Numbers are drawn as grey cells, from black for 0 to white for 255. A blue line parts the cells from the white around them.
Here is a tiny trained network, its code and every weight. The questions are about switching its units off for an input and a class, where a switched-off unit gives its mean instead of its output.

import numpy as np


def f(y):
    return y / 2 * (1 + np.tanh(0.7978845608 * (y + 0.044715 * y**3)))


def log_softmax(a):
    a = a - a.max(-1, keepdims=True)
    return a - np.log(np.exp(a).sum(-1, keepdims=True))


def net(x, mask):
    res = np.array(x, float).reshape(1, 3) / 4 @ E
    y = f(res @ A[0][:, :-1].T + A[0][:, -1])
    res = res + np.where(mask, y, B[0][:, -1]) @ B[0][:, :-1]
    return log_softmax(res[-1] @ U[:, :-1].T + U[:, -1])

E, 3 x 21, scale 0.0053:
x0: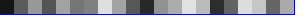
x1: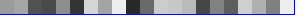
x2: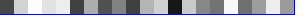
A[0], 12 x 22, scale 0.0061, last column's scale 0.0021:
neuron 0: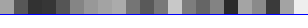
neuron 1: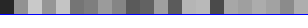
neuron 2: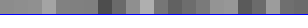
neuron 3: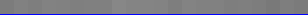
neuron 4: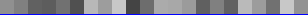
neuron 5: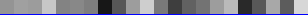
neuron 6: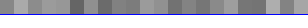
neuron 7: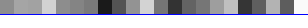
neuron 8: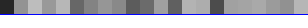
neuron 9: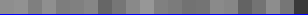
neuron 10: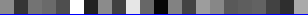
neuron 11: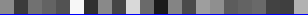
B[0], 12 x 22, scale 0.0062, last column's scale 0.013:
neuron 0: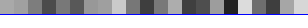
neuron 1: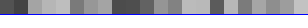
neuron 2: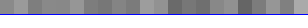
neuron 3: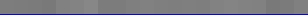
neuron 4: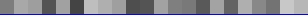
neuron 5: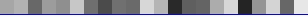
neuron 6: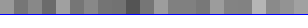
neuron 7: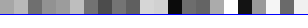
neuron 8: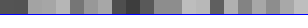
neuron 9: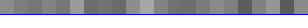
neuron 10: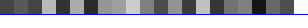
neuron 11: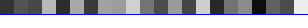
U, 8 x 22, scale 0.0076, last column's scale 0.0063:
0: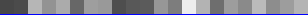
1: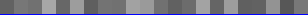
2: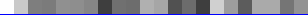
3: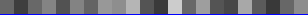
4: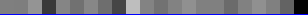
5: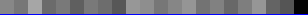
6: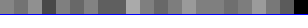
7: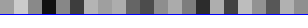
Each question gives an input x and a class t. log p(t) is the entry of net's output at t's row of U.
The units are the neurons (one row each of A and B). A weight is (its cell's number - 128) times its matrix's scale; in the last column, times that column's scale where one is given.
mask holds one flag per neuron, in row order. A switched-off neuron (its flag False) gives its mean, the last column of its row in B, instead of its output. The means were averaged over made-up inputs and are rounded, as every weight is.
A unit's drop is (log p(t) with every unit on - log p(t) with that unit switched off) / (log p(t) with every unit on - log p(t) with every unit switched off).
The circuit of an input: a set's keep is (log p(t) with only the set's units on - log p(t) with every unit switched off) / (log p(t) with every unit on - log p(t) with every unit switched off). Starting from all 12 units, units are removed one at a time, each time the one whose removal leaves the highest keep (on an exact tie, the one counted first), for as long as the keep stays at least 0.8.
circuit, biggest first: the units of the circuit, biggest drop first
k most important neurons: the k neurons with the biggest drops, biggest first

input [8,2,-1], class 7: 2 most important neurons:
(neuron 0; neuron 4)
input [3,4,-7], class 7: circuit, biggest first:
(neuron 0)
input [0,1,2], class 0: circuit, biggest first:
(neuron 5; neuron 10)
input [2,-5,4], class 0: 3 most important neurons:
(neuron 1; neuron 8; neuron 0)
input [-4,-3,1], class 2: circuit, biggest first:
(neuron 7; neuron 5)
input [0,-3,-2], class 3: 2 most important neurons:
(neuron 7; neuron 5)
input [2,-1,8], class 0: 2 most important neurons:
(neuron 1; neuron 8)
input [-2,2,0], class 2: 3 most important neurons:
(neuron 11; neuron 10; neuron 0)
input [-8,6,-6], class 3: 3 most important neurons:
(neuron 7; neuron 5; neuron 6)
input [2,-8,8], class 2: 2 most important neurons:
(neuron 7; neuron 5)
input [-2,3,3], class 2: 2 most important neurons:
(neuron 11; neuron 10)
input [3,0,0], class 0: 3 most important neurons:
(neuron 10; neuron 11; neuron 0)
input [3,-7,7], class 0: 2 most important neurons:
(neuron 1; neuron 8)
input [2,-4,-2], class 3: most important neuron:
(neuron 7)
